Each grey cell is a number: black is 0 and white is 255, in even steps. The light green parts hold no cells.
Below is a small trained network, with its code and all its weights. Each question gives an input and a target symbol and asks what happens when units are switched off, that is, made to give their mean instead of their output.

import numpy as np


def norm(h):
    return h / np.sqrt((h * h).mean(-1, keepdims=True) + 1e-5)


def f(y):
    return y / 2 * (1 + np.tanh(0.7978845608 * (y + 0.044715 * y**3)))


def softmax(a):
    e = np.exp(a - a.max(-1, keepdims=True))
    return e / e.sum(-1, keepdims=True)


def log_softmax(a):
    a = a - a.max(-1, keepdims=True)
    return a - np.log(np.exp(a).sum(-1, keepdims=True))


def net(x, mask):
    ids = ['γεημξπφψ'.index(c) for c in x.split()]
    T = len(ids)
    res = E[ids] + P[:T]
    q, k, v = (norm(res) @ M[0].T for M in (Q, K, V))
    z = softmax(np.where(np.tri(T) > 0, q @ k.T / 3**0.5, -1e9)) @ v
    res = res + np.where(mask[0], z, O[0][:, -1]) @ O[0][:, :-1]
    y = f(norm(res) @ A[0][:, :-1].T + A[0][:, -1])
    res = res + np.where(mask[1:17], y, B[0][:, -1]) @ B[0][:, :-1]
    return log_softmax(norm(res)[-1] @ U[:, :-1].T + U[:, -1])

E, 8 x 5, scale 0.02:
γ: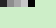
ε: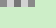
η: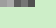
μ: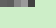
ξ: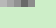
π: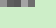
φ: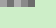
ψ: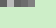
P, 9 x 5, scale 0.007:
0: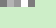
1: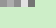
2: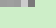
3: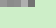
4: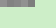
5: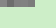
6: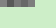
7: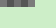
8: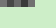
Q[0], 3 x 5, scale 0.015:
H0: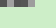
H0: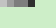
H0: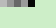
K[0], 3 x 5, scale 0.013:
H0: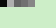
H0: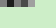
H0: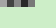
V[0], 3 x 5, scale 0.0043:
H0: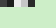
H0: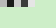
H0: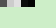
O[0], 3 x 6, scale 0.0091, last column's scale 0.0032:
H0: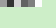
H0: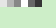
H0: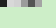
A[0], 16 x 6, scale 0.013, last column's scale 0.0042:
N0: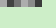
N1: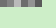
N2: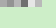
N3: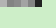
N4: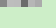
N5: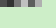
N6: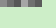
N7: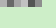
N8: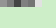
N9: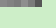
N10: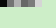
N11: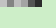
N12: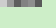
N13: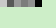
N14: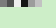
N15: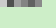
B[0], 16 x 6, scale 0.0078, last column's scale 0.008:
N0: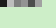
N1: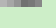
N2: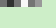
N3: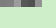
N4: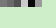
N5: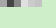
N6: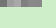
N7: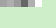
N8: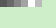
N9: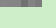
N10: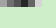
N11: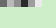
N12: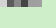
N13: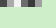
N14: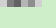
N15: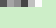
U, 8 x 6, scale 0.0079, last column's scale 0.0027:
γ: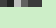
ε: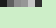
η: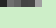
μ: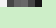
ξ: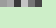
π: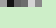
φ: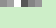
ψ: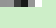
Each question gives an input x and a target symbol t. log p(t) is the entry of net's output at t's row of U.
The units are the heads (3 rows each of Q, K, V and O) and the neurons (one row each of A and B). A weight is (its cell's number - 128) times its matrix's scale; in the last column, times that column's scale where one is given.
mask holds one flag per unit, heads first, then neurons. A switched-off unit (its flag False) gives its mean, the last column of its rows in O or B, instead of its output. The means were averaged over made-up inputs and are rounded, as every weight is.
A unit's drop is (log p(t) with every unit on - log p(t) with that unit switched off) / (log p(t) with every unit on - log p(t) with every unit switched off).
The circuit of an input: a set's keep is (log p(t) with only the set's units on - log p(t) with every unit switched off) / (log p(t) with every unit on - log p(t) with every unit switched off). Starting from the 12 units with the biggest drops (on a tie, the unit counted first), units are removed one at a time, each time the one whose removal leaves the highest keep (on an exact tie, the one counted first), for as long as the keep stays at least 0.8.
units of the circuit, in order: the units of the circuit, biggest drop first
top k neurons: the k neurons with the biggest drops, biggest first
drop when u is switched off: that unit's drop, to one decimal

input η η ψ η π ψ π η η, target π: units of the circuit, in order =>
[N8, N11, N10, N7]
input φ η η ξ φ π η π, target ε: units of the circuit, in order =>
[N0, N10]
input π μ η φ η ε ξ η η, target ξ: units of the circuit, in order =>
[H0, N11]
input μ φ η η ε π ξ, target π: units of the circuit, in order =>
[N2]
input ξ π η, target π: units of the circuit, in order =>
[H0, N8]
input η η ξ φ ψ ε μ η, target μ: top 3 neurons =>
[N14, N11, N7]
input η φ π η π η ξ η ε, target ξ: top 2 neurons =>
[N15, N11]
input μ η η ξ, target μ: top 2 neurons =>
[N12, N4]
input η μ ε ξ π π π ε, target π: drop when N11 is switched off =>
0.1
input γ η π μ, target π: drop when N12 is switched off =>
0.0
